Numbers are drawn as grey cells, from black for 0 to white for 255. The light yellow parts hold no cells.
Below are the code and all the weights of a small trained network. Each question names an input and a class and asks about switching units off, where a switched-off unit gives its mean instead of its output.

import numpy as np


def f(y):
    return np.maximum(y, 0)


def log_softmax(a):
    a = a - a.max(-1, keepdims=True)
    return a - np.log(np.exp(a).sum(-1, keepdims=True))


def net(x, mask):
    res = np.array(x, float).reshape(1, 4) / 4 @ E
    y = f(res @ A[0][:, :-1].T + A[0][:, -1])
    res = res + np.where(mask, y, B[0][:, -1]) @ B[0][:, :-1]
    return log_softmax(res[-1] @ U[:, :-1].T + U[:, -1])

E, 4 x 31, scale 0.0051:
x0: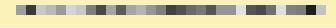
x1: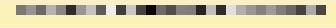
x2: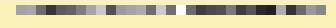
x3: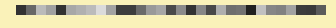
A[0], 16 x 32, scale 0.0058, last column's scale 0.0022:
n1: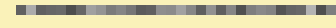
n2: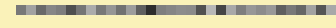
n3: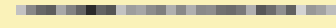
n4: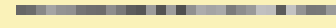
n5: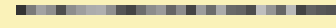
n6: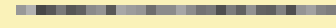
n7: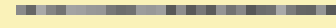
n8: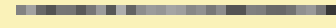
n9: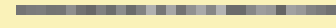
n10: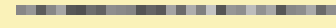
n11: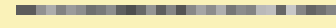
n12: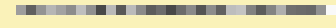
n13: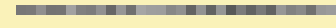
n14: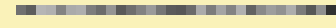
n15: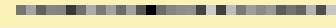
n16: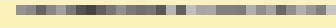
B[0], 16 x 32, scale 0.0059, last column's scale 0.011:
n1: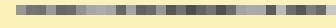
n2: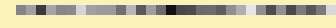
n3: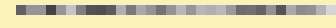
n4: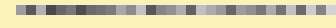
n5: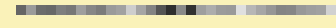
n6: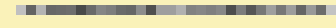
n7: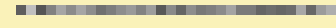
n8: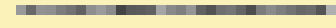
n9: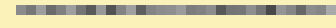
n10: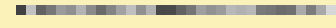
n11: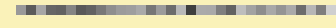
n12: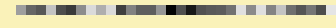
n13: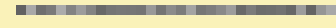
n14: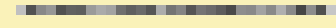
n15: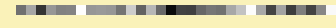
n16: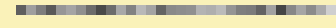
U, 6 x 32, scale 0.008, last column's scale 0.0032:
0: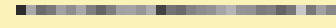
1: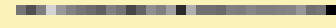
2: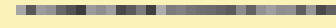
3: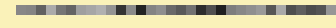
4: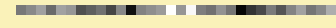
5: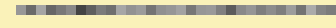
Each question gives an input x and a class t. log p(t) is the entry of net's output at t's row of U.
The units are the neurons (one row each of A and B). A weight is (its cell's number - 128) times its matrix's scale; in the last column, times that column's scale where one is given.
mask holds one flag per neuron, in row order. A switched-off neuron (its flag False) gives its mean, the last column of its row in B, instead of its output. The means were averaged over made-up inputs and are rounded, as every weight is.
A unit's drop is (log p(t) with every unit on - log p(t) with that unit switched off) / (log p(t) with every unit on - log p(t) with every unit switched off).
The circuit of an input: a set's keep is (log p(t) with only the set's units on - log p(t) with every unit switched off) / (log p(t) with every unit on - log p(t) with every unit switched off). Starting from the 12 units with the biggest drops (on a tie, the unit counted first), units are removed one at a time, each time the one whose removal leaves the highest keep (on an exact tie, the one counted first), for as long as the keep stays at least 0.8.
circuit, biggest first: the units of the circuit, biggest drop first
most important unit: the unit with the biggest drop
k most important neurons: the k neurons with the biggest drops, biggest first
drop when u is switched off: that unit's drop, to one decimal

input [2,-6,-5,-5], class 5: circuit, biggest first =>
n15, n4
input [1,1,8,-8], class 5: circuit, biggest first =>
n6
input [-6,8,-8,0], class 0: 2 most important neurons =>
n10, n16
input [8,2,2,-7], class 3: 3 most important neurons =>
n12, n4, n11
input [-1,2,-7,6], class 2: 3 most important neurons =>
n14, n3, n16
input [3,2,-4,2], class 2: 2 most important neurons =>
n15, n2
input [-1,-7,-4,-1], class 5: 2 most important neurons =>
n11, n4
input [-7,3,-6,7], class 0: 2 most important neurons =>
n5, n12
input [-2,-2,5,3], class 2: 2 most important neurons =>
n15, n2
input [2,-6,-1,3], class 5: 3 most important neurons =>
n15, n10, n2
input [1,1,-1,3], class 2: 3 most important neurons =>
n15, n2, n10
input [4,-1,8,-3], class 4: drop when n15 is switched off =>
0.2
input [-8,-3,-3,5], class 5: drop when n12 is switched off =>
0.1
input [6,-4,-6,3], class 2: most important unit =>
n14
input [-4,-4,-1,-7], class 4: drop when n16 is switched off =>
0.0
